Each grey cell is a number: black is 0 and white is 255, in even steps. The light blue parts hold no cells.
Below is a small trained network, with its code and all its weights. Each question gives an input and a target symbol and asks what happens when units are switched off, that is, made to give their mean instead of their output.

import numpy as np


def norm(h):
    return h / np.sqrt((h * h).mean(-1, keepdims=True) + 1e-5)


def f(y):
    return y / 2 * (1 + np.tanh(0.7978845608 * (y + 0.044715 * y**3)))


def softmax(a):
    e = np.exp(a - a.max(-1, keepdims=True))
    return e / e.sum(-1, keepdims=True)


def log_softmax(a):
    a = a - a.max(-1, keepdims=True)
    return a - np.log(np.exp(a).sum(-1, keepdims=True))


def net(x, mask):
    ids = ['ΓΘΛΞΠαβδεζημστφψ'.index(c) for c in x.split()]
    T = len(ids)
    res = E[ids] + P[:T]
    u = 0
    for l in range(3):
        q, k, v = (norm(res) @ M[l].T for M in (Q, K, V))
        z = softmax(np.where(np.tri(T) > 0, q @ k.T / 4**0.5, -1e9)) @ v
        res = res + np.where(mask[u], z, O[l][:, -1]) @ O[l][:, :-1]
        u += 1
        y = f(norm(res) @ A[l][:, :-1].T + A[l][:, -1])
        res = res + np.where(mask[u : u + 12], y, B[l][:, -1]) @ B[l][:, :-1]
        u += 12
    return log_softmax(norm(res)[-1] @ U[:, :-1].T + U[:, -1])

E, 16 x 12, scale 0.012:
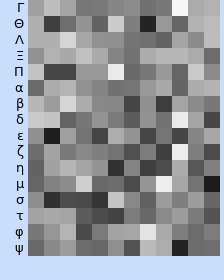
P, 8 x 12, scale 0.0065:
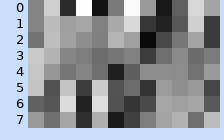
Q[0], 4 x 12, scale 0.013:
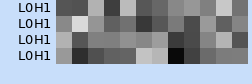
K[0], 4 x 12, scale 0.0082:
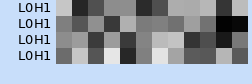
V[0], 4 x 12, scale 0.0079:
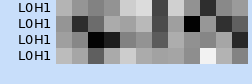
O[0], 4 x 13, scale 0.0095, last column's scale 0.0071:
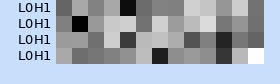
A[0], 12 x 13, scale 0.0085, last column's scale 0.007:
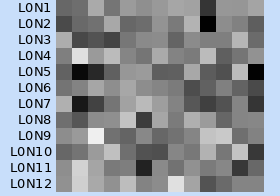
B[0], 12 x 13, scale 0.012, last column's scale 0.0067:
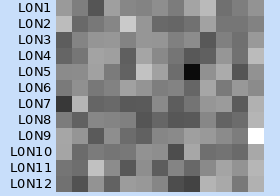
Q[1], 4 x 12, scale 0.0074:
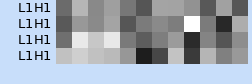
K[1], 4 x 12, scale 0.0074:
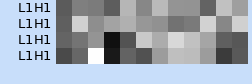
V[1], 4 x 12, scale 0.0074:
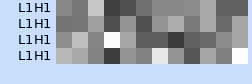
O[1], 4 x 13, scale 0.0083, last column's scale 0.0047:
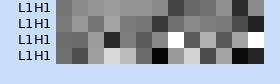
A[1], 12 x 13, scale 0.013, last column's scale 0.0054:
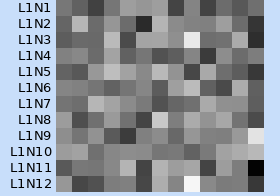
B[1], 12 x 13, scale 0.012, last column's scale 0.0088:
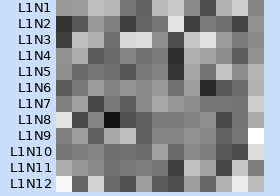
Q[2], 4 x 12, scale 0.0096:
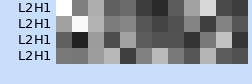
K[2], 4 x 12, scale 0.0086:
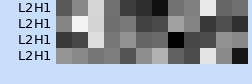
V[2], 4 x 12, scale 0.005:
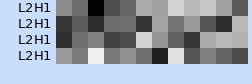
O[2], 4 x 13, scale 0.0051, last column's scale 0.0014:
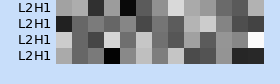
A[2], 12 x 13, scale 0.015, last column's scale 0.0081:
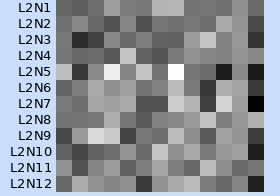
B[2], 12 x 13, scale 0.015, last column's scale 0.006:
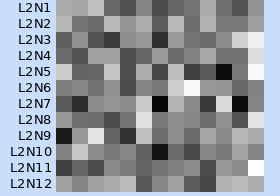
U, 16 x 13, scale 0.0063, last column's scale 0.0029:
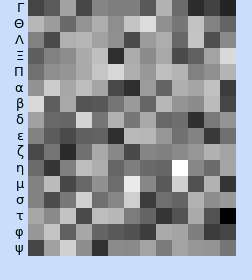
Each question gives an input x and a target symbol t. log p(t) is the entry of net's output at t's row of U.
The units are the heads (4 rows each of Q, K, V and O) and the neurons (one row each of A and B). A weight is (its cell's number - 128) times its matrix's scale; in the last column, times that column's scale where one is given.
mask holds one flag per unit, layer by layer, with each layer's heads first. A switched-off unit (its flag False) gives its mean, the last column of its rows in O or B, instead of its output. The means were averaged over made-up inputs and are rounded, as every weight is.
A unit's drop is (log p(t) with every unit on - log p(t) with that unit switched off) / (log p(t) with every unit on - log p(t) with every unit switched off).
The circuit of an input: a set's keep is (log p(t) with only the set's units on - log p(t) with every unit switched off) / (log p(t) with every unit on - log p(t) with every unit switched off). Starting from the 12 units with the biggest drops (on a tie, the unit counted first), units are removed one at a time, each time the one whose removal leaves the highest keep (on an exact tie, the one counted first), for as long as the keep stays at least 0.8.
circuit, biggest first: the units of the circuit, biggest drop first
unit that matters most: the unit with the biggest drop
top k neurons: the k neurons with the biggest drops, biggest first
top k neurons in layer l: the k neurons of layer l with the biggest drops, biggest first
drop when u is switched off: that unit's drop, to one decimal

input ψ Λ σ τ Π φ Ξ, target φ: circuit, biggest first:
L1H1; L1N4
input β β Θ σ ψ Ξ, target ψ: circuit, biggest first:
L0H1; L2N9
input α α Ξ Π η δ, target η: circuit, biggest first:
L0H1; L2N4; L2N2; L2N8
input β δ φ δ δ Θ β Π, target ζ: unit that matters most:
L0N5
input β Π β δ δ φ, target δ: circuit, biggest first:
L0H1; L2N5
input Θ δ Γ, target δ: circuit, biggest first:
L0H1; L2N5
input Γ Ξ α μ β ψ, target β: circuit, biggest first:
L0H1; L1N12
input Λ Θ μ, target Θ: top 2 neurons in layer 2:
L2N12; L2N8
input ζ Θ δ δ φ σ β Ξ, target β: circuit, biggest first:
L0H1; L1N12; L0N10
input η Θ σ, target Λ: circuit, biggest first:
L0H1; L1N1; L2N7
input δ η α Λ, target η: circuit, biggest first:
L0H1; L2N4; L2N2; L1N12
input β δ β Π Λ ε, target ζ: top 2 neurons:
L0N5; L2N3
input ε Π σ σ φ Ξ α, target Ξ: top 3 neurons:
L1N6; L2N12; L0N4
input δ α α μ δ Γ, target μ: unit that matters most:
L1H1
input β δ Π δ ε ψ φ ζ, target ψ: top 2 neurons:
L2N9; L0N11
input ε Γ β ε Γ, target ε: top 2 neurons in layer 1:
L1N8; L1N2
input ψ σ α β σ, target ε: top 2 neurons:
L1N8; L1N2
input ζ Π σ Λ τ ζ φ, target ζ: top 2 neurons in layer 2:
L2N3; L2N11
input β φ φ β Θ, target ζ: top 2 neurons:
L0N5; L2N3
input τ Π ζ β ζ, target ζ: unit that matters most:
L0H1
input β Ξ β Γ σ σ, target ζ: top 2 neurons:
L0N5; L2N3
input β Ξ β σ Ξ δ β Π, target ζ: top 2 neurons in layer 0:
L0N5; L0N8
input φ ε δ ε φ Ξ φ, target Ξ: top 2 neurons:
L2N12; L1N6
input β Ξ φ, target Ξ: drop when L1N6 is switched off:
0.2
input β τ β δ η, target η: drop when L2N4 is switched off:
0.3
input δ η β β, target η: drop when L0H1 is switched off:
1.0
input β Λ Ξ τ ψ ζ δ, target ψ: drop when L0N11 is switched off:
0.1
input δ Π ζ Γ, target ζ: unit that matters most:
L0H1
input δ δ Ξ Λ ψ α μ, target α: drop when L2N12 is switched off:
0.3
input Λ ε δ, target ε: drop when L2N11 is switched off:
0.1
